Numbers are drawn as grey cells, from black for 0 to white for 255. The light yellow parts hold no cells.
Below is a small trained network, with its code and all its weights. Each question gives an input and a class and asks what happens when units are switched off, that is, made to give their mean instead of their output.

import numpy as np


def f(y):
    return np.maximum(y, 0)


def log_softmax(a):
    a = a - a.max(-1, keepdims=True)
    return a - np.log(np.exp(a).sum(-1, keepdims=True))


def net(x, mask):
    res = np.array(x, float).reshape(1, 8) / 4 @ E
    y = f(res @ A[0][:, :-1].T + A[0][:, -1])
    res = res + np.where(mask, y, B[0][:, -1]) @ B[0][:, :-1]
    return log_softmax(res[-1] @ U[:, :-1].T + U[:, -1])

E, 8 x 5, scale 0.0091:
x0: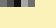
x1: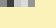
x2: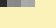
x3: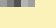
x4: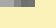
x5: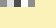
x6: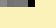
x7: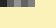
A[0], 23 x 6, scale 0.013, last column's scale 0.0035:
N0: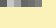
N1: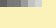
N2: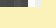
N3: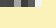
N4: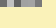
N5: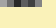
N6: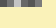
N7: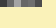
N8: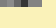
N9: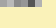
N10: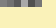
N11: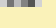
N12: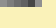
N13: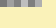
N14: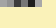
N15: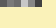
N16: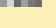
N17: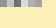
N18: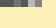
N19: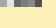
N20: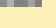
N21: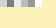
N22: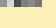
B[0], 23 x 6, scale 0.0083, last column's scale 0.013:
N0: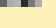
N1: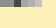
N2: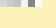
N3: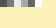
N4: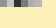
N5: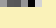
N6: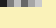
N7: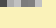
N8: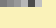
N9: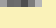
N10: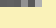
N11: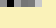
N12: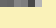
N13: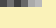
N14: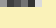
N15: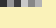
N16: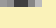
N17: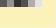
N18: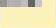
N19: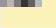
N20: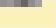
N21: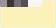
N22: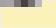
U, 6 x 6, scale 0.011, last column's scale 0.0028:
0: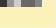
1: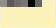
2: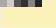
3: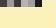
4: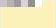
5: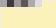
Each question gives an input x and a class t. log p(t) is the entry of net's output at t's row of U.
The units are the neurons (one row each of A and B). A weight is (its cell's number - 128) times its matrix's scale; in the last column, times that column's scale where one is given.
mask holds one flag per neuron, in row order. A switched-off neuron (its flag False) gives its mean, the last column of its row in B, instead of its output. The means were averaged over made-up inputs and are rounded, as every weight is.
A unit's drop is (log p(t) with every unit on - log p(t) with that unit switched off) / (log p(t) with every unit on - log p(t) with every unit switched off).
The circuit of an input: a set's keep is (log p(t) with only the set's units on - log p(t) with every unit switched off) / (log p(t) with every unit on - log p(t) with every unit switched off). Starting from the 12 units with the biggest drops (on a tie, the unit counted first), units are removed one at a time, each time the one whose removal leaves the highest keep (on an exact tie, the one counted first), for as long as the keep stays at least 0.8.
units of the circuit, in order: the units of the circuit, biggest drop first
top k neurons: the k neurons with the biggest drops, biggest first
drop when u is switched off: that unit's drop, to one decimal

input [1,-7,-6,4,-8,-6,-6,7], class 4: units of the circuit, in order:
[N2]
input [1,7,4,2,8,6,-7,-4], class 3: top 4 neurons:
[N15 N13 N1 N0]
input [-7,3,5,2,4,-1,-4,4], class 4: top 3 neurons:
[N2 N1 N11]
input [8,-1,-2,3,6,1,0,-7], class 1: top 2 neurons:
[N5 N14]
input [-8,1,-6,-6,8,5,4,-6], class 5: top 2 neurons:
[N11 N21]
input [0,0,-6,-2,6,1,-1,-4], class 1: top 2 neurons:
[N11 N14]
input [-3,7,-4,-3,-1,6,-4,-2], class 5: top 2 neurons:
[N21 N11]
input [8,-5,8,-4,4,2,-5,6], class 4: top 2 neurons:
[N2 N18]
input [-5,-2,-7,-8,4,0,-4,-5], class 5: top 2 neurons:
[N11 N21]
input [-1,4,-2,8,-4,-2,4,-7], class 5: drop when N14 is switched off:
0.0
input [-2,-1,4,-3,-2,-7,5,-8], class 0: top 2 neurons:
[N6 N3]
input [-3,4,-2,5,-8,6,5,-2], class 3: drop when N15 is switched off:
0.1
